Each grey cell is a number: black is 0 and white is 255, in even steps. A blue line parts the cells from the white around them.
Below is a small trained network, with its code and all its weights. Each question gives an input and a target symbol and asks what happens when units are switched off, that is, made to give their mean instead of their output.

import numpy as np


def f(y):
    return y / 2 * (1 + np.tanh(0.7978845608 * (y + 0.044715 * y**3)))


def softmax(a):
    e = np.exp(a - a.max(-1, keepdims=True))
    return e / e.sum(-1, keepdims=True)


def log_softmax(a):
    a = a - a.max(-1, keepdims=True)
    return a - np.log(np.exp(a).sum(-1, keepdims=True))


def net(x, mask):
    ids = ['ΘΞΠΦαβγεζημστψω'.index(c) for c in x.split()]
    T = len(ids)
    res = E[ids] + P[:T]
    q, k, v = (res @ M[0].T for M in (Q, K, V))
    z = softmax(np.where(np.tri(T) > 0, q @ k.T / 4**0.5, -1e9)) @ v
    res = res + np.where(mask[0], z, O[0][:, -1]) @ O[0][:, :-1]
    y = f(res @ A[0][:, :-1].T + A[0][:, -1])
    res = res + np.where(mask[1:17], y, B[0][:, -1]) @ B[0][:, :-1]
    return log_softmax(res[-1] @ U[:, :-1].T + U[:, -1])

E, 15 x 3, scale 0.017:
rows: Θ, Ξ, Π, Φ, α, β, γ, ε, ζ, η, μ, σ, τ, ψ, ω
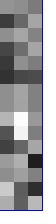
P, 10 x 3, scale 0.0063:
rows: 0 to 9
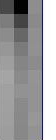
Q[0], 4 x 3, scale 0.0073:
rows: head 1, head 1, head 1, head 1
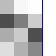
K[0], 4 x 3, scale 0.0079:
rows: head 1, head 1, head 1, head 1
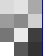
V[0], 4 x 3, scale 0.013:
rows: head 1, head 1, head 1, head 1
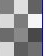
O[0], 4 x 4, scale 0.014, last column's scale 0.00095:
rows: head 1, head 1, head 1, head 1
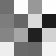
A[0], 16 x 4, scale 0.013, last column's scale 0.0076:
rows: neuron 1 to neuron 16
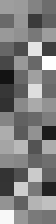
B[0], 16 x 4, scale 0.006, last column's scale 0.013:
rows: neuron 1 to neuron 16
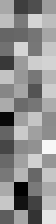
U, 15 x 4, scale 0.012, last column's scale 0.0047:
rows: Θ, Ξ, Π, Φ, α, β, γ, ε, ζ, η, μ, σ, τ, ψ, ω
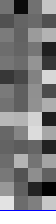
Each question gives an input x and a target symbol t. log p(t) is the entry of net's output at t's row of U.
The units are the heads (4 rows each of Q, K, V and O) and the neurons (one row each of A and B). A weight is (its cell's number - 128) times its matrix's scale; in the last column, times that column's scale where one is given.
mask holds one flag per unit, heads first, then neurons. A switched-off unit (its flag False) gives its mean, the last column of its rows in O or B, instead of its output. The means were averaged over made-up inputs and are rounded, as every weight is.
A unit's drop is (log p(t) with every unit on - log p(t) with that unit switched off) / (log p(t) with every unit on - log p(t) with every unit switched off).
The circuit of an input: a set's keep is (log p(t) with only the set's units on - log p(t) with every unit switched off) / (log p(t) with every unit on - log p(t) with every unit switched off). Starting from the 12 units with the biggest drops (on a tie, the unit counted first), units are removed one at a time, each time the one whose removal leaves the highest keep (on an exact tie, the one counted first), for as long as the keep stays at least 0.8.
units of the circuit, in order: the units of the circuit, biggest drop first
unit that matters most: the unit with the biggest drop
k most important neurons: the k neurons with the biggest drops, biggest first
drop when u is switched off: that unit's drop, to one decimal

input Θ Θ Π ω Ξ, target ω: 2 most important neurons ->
neuron 15; neuron 6
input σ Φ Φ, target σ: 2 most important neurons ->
neuron 13; neuron 4
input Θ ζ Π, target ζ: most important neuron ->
neuron 16
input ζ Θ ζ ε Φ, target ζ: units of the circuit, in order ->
head 1; neuron 6; neuron 4
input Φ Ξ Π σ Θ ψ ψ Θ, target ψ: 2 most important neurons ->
neuron 16; neuron 5
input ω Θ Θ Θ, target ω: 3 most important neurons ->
neuron 11; neuron 5; neuron 15
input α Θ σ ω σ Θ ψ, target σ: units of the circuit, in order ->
head 1; neuron 15; neuron 11
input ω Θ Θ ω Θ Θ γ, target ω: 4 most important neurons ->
neuron 5; neuron 11; neuron 15; neuron 9
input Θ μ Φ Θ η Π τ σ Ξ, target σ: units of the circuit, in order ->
head 1; neuron 13; neuron 7; neuron 4
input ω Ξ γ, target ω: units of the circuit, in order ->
head 1; neuron 11; neuron 5
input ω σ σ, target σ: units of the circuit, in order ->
head 1; neuron 11
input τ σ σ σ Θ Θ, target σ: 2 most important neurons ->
neuron 15; neuron 16
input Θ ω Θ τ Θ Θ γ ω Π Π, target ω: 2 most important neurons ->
neuron 5; neuron 11
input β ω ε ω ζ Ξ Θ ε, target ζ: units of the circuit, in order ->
head 1
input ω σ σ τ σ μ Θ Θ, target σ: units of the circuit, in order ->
head 1; neuron 15
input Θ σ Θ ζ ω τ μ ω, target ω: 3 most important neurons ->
neuron 15; neuron 5; neuron 11
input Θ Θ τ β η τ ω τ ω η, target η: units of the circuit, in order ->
neuron 5; head 1; neuron 16
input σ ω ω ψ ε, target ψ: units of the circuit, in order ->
head 1; neuron 16; neuron 2
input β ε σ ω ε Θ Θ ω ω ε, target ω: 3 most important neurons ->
neuron 5; neuron 11; neuron 9
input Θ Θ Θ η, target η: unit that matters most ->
neuron 5
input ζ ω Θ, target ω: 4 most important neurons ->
neuron 15; neuron 5; neuron 11; neuron 9
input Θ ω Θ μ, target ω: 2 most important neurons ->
neuron 15; neuron 6
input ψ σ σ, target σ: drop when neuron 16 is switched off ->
0.2
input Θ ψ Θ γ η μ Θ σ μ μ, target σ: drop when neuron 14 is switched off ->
0.3
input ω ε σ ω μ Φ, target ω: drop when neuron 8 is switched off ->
0.1
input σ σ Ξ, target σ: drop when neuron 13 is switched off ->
0.6
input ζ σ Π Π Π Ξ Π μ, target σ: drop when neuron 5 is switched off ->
0.0
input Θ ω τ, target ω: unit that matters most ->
head 1
